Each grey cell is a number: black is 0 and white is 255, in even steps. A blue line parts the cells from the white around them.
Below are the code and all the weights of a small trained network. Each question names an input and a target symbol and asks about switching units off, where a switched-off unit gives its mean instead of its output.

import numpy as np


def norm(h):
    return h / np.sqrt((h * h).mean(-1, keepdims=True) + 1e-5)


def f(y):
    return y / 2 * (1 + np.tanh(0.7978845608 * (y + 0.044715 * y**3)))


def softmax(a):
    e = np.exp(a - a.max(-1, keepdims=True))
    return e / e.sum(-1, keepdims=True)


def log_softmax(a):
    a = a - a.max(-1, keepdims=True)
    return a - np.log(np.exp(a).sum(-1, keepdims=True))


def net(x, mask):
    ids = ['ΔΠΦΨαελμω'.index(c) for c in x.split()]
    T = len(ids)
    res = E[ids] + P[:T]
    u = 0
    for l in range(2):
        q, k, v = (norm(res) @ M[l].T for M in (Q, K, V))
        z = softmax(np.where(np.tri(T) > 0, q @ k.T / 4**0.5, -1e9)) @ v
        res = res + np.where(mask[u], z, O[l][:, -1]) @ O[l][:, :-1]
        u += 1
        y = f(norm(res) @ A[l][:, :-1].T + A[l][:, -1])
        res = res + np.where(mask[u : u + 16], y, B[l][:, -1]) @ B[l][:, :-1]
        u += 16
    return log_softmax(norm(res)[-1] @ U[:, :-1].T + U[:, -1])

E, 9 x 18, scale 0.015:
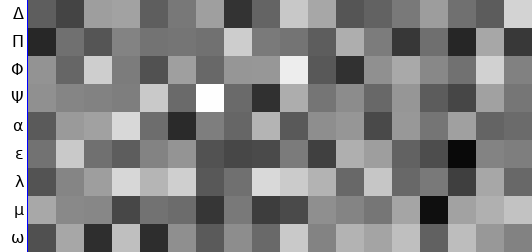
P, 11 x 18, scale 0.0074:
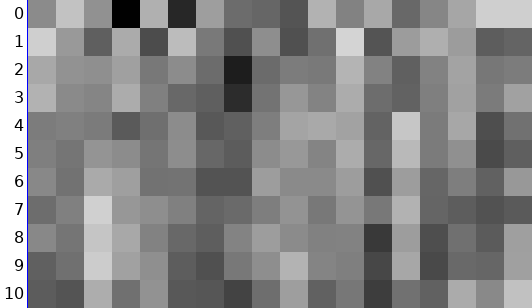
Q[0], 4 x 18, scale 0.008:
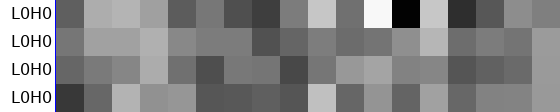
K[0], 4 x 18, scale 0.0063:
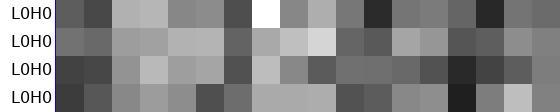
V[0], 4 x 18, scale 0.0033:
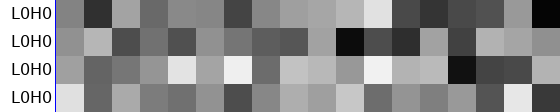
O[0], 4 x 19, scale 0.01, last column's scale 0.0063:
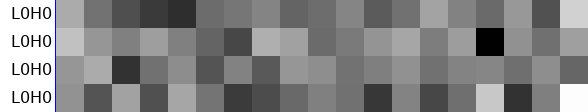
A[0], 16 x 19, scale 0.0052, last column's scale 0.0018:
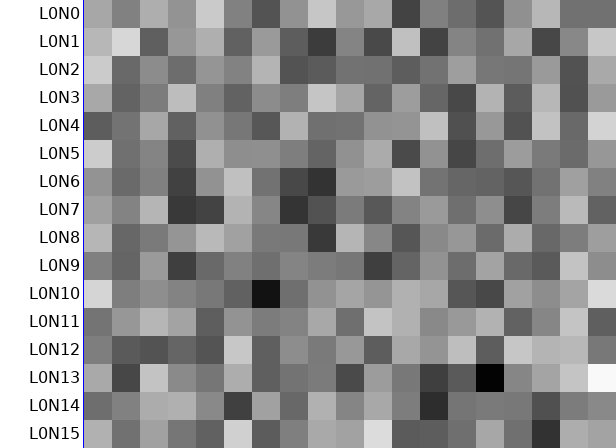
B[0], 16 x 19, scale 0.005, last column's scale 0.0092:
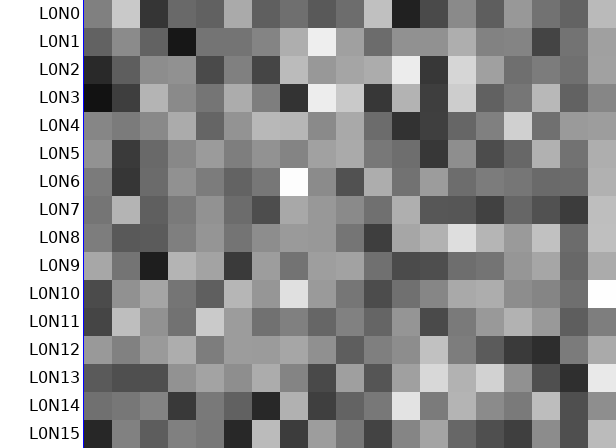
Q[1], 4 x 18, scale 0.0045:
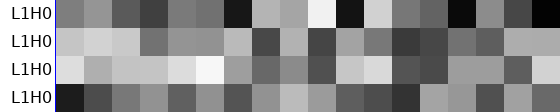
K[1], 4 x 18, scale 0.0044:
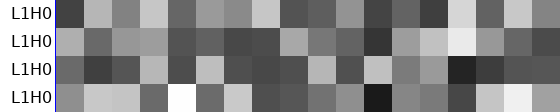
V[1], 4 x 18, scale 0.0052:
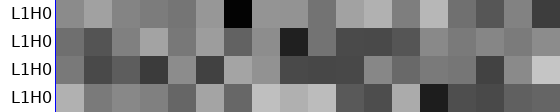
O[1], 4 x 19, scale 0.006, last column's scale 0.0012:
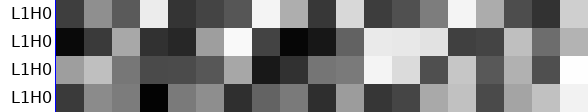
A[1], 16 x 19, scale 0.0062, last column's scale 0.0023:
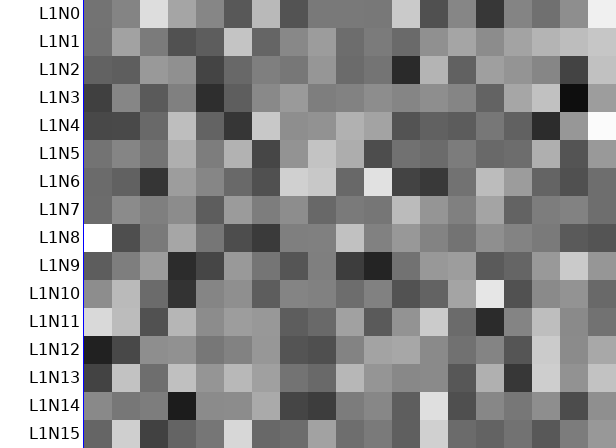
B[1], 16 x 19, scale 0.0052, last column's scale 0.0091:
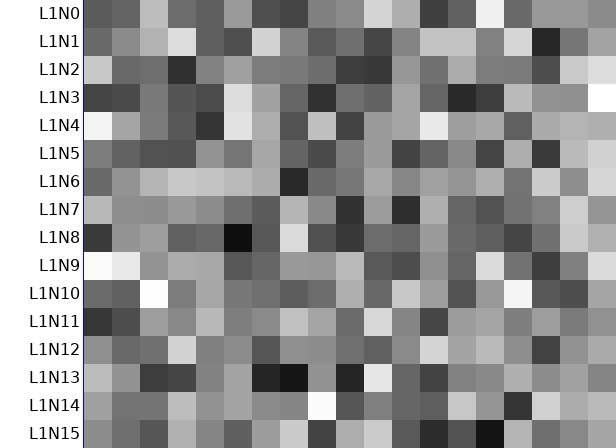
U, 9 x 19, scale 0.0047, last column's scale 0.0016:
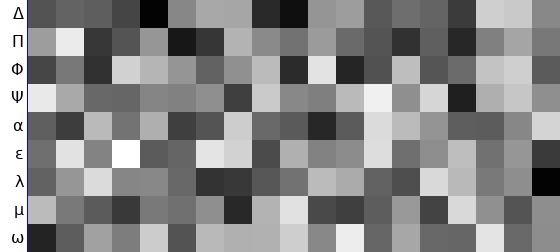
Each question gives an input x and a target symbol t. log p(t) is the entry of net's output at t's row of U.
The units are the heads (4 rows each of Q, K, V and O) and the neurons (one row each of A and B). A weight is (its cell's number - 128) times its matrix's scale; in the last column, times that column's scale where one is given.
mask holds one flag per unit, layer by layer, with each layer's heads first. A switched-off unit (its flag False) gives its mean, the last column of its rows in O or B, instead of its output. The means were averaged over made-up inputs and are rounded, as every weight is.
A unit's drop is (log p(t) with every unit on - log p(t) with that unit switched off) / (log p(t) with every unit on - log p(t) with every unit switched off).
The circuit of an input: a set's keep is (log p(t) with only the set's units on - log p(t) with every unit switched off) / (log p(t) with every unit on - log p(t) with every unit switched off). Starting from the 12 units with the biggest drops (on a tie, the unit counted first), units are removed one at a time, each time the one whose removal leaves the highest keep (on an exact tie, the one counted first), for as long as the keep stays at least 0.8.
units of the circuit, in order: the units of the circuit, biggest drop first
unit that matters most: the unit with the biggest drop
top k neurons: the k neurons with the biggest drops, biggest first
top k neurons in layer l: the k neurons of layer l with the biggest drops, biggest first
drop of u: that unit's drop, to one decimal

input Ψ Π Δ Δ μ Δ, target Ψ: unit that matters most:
L1N4
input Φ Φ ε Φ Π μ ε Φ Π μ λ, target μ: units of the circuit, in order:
[L0N0, L1N8]
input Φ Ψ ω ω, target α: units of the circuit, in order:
[L0H0, L1H0]
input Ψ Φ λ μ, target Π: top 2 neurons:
[L1N8, L0N1]
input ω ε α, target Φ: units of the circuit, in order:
[L1H0, L0H0]
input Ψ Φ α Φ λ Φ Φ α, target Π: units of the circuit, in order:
[L0H0, L1H0, L1N8, L0N1]
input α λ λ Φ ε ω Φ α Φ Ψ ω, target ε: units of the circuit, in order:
[L1H0, L0N14]
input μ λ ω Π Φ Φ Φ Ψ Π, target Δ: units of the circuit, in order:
[L0H0, L1N3]
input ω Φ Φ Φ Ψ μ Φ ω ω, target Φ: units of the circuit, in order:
[L1H0, L0H0, L1N6]
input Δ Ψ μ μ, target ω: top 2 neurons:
[L0N13, L1N11]
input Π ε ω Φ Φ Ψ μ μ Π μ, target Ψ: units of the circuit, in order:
[L1H0, L0N4, L1N9, L1N14]
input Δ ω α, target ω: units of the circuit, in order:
[L0H0, L1H0, L1N11]
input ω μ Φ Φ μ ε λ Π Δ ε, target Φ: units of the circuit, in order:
[L0H0, L1H0, L1N6]
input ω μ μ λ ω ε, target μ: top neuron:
[L0N1]
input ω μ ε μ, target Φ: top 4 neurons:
[L1N6, L1N9, L0N8, L0N11]
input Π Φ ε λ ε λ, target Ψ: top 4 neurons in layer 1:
[L1N14, L1N9, L1N12, L1N5]
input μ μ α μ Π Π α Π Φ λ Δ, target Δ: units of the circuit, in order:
[L1H0, L1N9]
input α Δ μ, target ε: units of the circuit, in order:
[L0H0, L1H0]
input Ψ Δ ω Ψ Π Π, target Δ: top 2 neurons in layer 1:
[L1N9, L1N3]
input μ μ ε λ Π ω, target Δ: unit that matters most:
L0H0
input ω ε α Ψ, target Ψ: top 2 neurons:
[L1N4, L0N10]
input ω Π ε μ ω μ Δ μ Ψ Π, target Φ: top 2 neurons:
[L1N6, L0N13]
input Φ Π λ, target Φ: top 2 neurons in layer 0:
[L0N0, L0N1]
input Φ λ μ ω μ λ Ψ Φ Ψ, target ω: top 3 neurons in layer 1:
[L1N2, L1N8, L1N5]
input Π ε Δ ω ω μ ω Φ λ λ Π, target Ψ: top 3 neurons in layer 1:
[L1N9, L1N12, L1N14]
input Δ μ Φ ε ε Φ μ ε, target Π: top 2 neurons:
[L0N7, L1N8]
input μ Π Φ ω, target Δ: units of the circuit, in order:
[L1N3]
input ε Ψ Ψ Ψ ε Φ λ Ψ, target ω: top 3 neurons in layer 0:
[L0N2, L0N5, L0N8]
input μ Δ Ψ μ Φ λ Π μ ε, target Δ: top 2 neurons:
[L1N3, L0N6]
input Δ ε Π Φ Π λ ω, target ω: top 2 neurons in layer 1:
[L1N11, L1N9]
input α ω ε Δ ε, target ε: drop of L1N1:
-0.1
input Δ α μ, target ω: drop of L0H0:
0.5
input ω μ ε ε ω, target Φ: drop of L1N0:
0.0
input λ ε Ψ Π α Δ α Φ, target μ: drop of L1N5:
0.1
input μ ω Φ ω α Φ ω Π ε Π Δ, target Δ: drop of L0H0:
0.5
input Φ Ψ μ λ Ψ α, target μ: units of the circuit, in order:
[L0H0]
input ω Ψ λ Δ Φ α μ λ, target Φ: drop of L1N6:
0.2
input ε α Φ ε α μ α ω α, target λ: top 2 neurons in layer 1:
[L1N6, L1N10]
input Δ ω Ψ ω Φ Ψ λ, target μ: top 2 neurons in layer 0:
[L0N0, L0N15]
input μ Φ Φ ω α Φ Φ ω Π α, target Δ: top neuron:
[L1N3]
